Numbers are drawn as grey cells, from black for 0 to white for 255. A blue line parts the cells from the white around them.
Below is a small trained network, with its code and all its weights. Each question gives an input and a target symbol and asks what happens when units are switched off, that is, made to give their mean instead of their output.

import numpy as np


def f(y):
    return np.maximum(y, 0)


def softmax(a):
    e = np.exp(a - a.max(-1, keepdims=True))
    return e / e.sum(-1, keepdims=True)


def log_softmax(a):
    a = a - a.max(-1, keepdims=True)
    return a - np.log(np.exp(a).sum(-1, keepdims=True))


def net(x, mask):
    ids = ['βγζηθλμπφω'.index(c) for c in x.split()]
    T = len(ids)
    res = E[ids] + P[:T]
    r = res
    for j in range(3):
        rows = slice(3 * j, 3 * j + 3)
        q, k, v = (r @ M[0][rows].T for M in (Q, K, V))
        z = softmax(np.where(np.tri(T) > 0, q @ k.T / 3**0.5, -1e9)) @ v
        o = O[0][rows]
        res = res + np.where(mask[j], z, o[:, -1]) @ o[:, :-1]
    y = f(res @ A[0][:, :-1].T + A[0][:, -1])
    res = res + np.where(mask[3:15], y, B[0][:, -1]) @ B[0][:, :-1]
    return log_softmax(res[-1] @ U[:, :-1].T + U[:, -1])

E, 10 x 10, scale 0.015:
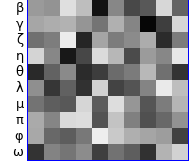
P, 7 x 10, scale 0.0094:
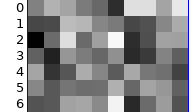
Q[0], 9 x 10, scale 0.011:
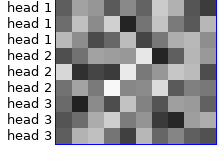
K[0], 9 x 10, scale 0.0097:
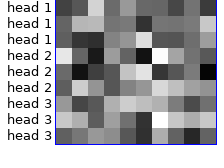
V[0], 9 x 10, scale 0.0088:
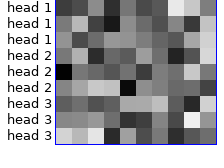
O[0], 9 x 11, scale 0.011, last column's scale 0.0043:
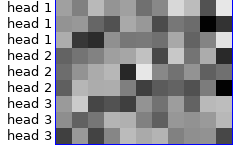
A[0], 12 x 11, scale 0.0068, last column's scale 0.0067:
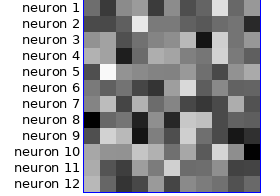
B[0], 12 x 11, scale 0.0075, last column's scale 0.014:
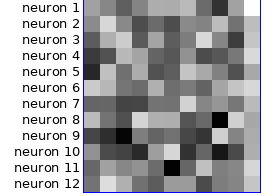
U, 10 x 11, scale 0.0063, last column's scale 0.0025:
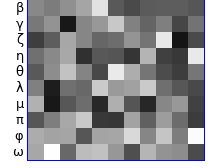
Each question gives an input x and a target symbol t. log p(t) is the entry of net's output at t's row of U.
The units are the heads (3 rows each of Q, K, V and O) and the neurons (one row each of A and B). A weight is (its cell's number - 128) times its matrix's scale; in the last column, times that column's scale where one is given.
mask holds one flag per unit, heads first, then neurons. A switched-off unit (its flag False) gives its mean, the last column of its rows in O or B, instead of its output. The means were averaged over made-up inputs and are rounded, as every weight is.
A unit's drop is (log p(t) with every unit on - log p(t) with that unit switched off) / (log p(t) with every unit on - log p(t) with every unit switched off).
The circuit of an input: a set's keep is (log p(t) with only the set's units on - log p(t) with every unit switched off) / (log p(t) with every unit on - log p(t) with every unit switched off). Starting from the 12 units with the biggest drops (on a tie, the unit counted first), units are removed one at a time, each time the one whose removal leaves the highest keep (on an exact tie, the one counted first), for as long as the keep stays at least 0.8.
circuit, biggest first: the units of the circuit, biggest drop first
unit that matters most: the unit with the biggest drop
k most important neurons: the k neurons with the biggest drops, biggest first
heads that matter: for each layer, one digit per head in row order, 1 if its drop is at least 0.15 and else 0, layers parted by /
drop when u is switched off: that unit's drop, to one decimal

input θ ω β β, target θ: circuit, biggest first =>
[neuron 1; head 2]
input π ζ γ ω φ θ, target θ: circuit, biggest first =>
[head 2]
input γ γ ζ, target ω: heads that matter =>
011
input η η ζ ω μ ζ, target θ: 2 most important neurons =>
[neuron 11; neuron 6]
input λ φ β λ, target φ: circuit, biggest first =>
[head 2; neuron 6; neuron 3; head 3]
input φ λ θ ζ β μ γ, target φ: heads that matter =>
010
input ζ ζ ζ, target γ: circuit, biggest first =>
[neuron 9; head 3; head 1]
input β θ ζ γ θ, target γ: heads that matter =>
001
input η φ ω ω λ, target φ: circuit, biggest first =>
[head 2; neuron 12]
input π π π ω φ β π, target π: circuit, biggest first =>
[head 2; head 1; neuron 5]
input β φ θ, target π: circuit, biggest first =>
[head 2; head 1]
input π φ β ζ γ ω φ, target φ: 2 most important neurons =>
[neuron 6; neuron 3]
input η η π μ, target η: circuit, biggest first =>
[head 1; neuron 11]
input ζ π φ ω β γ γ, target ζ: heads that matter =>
100
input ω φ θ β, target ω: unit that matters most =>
head 2
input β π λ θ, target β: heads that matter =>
010
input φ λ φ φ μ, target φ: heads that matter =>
010
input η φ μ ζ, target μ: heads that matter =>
001
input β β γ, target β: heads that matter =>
011
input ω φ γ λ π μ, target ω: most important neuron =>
[neuron 11]
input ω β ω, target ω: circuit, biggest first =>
[head 2; head 3; neuron 4]
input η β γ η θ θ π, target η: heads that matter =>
100
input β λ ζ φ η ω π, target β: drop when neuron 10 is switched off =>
0.5
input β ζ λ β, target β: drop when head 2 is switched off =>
0.4
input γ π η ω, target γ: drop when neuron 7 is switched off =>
0.1
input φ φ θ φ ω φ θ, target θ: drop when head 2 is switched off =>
1.3
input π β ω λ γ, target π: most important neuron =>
[neuron 5]
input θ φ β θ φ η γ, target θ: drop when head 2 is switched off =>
0.8
